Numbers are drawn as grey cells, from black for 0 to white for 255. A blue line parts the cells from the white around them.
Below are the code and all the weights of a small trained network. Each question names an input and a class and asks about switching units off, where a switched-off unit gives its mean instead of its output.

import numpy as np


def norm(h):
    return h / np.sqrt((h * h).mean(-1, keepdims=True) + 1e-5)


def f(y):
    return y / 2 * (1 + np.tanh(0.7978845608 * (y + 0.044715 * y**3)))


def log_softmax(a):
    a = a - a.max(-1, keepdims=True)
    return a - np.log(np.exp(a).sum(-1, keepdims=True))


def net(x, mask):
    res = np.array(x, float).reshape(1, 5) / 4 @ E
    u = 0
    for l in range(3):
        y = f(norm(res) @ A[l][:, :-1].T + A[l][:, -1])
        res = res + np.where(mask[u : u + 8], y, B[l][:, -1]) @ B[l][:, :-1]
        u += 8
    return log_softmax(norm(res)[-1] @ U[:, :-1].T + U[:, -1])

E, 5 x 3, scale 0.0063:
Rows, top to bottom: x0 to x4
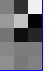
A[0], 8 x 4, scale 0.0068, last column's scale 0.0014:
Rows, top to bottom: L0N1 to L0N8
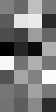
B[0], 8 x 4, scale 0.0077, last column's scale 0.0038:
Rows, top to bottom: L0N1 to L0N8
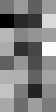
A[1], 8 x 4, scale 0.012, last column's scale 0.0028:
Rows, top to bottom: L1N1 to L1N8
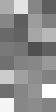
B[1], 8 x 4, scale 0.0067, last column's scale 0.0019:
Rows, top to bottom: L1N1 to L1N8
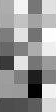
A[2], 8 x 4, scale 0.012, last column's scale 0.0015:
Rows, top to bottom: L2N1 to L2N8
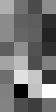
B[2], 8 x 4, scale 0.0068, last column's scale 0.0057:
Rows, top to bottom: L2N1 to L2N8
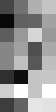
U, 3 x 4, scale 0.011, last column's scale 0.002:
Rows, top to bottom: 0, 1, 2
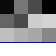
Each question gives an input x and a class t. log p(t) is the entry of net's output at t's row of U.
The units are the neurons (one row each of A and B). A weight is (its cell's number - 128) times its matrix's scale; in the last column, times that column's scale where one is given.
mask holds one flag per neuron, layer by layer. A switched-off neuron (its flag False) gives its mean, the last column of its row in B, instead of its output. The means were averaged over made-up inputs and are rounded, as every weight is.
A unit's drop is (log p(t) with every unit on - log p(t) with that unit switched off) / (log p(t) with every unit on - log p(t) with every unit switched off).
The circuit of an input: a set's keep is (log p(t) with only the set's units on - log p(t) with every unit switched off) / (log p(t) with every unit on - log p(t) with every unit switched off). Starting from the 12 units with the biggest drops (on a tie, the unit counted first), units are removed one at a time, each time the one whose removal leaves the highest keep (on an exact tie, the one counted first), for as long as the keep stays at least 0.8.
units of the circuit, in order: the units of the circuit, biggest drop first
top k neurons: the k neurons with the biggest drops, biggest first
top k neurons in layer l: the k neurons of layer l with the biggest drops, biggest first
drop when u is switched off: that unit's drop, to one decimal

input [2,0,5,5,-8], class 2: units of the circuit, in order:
[L2N7; L0N2; L2N6]
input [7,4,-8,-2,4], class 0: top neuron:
[L0N2]
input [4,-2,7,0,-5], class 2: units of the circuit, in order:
[L2N7; L0N2]
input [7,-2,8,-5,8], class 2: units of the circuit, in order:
[L2N7; L0N2]
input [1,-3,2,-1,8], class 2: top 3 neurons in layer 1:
[L1N7; L1N1; L1N2]
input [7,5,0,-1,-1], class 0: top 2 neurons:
[L0N2; L0N4]
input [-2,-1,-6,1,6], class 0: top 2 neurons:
[L0N2; L2N7]
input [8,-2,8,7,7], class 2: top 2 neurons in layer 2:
[L2N7; L2N6]
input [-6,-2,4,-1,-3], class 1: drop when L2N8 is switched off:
0.2
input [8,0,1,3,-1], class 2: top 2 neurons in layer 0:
[L0N7; L0N3]
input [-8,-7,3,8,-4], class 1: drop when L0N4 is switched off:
0.3
